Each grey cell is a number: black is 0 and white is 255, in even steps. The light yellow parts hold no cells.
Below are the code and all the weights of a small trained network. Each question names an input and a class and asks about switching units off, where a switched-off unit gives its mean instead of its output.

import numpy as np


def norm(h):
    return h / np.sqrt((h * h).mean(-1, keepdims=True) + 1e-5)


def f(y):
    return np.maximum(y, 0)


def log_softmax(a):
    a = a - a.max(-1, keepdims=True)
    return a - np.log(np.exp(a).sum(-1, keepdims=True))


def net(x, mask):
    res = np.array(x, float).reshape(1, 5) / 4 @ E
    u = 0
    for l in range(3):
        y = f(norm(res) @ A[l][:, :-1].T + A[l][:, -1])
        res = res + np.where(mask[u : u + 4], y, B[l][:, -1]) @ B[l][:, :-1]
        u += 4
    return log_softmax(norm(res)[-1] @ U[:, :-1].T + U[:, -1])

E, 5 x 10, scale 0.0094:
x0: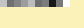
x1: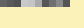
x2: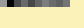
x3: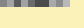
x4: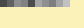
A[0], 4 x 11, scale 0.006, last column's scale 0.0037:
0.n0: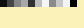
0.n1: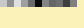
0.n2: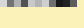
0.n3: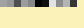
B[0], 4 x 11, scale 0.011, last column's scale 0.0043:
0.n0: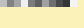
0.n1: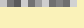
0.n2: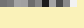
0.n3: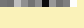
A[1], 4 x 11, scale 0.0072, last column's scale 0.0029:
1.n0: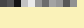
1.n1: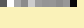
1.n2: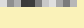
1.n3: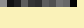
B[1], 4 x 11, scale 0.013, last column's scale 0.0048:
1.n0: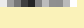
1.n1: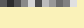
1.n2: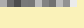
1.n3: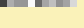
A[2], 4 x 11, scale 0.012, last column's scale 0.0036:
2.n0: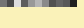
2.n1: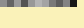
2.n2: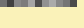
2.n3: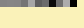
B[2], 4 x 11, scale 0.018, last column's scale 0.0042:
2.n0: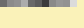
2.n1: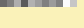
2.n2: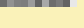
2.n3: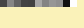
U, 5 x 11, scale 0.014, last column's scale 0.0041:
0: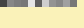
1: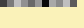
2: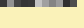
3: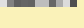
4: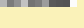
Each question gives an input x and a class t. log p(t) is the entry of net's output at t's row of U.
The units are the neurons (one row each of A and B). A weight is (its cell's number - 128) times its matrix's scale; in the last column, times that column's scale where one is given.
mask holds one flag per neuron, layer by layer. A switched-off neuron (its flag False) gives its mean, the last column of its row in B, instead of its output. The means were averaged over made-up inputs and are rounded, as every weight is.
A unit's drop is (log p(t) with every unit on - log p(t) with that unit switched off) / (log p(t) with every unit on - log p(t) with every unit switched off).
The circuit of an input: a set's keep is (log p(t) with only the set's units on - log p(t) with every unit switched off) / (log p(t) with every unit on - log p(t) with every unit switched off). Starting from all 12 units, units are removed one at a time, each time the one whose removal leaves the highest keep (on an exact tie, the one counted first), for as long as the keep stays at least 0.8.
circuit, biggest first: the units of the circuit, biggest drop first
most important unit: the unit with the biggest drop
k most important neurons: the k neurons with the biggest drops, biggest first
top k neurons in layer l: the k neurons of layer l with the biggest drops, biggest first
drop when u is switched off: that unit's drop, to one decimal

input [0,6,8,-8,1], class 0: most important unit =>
1.n3
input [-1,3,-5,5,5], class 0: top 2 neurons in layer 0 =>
0.n2, 0.n1
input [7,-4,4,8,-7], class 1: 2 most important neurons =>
0.n3, 0.n0
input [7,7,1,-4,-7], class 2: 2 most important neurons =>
2.n3, 1.n2
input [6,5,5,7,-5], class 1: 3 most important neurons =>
0.n3, 1.n1, 0.n0
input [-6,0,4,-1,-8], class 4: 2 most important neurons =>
2.n3, 0.n2
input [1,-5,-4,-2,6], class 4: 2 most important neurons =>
0.n0, 1.n0
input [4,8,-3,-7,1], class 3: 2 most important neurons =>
1.n0, 0.n3
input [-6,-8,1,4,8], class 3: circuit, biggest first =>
1.n2, 2.n3
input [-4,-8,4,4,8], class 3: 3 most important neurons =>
1.n2, 2.n3, 0.n2
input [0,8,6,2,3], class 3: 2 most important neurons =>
1.n0, 1.n1
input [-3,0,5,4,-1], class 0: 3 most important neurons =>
1.n3, 2.n2, 0.n2
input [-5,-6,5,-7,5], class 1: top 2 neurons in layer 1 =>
1.n0, 1.n1
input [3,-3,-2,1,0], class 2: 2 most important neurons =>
1.n0, 2.n3
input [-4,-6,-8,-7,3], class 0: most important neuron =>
1.n1
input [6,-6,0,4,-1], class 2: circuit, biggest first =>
2.n3, 1.n0
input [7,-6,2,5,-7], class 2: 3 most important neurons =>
2.n3, 1.n0, 0.n0
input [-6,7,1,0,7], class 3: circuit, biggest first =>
1.n0, 2.n3
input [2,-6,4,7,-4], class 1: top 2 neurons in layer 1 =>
1.n0, 1.n1
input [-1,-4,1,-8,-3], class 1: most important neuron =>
0.n2
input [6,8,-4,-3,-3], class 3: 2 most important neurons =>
1.n0, 0.n3
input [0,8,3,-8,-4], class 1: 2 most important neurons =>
0.n2, 2.n0
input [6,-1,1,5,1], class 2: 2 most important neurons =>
2.n3, 0.n2
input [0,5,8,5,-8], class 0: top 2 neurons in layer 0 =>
0.n0, 0.n2
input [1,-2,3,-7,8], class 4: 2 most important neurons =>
0.n0, 0.n3
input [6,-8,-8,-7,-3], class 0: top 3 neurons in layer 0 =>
0.n3, 0.n2, 0.n0
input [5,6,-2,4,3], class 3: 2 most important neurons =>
1.n0, 0.n2
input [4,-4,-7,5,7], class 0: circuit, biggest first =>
1.n1
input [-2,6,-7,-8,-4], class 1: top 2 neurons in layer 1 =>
1.n3, 1.n0
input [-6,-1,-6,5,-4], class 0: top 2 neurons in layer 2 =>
2.n3, 2.n2
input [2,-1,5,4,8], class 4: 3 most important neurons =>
0.n0, 1.n1, 2.n1
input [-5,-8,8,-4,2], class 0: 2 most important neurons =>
1.n3, 1.n0
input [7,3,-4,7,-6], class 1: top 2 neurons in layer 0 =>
0.n3, 0.n0
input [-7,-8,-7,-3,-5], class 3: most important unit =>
1.n2
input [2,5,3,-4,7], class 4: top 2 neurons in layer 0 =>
0.n0, 0.n3
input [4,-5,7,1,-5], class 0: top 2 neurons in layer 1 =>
1.n3, 1.n0
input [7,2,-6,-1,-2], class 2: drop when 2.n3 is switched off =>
1.0
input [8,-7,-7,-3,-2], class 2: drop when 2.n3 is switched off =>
1.1
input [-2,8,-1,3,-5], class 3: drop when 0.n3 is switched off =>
0.0
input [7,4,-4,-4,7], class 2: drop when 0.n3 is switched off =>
0.1
